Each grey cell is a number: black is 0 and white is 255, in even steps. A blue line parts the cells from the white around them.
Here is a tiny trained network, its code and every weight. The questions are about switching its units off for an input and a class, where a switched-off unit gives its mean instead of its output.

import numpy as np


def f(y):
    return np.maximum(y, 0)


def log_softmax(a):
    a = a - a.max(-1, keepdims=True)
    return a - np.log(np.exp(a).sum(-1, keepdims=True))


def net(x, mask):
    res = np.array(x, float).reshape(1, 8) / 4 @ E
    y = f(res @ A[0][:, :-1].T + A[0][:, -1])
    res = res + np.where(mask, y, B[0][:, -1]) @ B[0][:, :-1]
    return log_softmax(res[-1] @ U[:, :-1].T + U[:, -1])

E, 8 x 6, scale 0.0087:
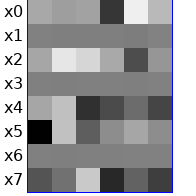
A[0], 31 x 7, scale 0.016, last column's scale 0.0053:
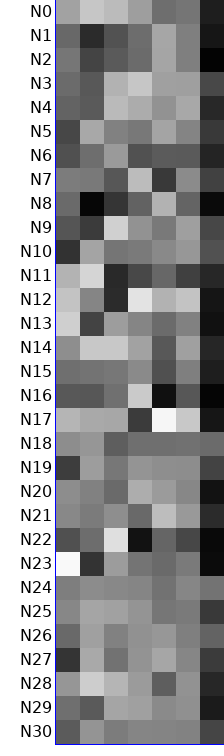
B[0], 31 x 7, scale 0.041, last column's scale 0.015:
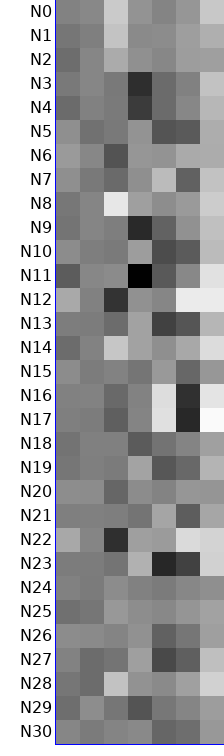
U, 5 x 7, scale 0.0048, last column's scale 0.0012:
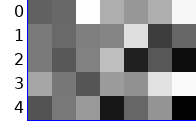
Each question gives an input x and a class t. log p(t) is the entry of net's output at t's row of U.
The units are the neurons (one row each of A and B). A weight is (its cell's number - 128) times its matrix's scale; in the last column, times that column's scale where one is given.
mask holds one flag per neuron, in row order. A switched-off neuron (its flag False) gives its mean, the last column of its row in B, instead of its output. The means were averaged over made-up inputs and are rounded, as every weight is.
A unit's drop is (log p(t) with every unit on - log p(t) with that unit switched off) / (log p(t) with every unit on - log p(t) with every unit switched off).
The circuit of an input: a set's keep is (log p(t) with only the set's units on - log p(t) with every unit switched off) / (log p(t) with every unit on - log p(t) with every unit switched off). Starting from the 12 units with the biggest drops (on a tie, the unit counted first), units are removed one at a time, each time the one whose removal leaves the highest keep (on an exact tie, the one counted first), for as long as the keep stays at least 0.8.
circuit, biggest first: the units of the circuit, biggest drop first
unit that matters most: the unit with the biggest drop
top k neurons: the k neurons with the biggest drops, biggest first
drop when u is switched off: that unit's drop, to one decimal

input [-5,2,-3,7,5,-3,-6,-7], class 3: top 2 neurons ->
(N12, N17)
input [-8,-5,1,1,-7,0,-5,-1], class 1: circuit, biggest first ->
(N16)
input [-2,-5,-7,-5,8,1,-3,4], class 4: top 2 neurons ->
(N11, N14)
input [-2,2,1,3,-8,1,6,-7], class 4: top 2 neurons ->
(N3, N4)
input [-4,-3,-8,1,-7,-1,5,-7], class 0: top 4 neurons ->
(N8, N1, N22, N2)
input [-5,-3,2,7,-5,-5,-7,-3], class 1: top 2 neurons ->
(N16, N7)
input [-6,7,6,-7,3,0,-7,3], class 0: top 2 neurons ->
(N17, N14)
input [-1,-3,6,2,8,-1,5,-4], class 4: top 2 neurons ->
(N11, N8)
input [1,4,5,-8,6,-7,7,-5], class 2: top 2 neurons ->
(N23, N13)
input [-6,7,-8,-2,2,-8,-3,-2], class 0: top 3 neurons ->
(N8, N1, N2)
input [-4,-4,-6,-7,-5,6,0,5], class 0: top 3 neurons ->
(N8, N1, N23)
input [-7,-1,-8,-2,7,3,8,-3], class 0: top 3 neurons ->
(N8, N17, N1)
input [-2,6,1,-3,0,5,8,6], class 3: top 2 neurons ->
(N22, N23)
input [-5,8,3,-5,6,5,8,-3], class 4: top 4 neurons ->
(N11, N17, N23, N18)
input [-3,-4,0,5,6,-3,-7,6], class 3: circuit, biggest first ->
(N22)
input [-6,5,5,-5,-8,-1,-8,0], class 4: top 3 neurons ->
(N9, N17, N3)
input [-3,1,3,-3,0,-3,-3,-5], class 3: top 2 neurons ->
(N12, N17)
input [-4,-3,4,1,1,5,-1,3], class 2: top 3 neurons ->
(N17, N8, N10)
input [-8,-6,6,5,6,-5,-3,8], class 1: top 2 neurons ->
(N16, N12)
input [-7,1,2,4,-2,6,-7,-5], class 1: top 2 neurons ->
(N16, N7)
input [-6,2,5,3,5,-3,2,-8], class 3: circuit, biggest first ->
(N12)
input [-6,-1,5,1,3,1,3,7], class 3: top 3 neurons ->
(N22, N17, N6)
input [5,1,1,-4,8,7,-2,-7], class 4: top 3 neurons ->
(N11, N23, N22)
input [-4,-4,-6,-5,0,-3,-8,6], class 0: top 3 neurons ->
(N8, N12, N1)
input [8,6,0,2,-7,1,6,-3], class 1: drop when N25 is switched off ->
0.0
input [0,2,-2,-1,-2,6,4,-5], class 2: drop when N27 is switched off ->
0.1
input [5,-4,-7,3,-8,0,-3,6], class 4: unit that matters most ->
N9
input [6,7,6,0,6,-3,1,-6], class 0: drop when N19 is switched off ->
-0.1
